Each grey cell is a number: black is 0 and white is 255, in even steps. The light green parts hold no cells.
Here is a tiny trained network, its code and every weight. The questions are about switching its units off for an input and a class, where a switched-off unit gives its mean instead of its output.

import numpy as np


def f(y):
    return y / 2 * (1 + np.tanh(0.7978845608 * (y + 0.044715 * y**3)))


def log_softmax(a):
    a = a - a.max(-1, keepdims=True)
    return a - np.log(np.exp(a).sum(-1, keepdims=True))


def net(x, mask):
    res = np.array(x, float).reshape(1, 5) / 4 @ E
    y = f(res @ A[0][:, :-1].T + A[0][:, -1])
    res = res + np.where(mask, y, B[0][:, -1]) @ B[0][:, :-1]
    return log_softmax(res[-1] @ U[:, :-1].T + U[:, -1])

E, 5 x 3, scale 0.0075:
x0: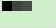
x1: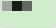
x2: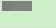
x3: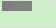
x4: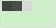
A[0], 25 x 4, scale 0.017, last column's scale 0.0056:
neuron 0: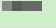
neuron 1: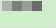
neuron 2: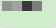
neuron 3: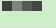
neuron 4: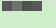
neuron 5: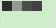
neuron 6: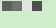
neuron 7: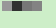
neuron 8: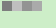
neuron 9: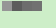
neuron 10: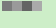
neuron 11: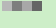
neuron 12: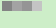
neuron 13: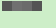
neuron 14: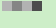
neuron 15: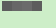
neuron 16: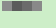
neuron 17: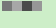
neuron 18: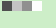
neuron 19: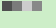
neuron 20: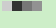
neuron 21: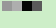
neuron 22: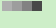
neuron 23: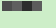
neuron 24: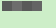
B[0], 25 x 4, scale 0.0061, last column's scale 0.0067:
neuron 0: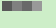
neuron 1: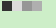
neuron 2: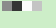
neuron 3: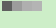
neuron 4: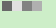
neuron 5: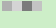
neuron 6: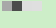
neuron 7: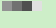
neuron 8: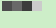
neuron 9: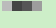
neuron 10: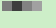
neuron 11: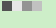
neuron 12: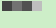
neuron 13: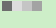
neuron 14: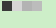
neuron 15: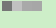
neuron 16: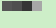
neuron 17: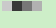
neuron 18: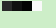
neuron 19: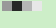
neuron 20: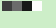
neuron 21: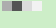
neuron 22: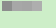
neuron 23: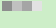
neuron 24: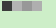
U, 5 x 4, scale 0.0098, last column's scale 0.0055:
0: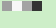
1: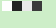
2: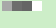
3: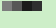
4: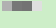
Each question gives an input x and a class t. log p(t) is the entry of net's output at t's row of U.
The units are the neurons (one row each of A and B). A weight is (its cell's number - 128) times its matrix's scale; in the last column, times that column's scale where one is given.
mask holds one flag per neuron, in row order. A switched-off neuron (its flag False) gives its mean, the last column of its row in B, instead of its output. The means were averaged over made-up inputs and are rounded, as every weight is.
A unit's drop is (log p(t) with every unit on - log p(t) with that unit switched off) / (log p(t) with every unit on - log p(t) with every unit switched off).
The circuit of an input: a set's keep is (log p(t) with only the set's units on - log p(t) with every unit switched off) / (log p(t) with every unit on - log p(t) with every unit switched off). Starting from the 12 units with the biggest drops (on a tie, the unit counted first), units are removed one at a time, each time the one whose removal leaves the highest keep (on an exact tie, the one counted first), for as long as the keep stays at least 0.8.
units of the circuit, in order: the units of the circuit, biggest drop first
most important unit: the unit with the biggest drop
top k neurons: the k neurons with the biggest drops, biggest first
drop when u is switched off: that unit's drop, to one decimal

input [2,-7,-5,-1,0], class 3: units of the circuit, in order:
(neuron 18)
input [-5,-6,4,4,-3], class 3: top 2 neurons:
(neuron 18; neuron 8)
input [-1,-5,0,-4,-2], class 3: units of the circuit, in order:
(neuron 18; neuron 8)
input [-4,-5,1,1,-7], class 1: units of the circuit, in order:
(neuron 21; neuron 2)
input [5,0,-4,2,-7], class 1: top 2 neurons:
(neuron 21; neuron 2)
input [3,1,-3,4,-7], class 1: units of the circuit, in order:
(neuron 21; neuron 2)
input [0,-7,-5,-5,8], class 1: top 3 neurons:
(neuron 6; neuron 19; neuron 20)
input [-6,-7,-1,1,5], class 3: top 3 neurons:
(neuron 18; neuron 8; neuron 12)
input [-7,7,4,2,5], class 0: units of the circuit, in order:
(neuron 11; neuron 14)
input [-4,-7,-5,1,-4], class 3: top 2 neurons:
(neuron 18; neuron 8)
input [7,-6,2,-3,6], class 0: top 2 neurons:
(neuron 5; neuron 13)
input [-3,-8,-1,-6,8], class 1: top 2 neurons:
(neuron 6; neuron 19)
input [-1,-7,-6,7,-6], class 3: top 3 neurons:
(neuron 18; neuron 8; neuron 6)
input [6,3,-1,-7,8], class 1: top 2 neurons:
(neuron 19; neuron 6)
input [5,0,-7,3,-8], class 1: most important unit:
neuron 21
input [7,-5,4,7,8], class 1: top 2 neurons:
(neuron 19; neuron 6)
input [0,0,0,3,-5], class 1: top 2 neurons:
(neuron 21; neuron 2)
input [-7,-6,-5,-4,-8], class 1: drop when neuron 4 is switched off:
0.1
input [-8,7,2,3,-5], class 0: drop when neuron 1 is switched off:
0.3
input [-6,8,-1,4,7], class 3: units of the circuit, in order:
(neuron 20)
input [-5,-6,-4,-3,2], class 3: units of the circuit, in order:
(neuron 18; neuron 8)
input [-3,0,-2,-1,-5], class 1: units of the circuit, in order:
(neuron 21; neuron 2)
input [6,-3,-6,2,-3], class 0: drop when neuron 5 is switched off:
0.2
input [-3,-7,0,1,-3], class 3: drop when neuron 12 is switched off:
0.1
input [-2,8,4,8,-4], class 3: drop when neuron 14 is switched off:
0.0
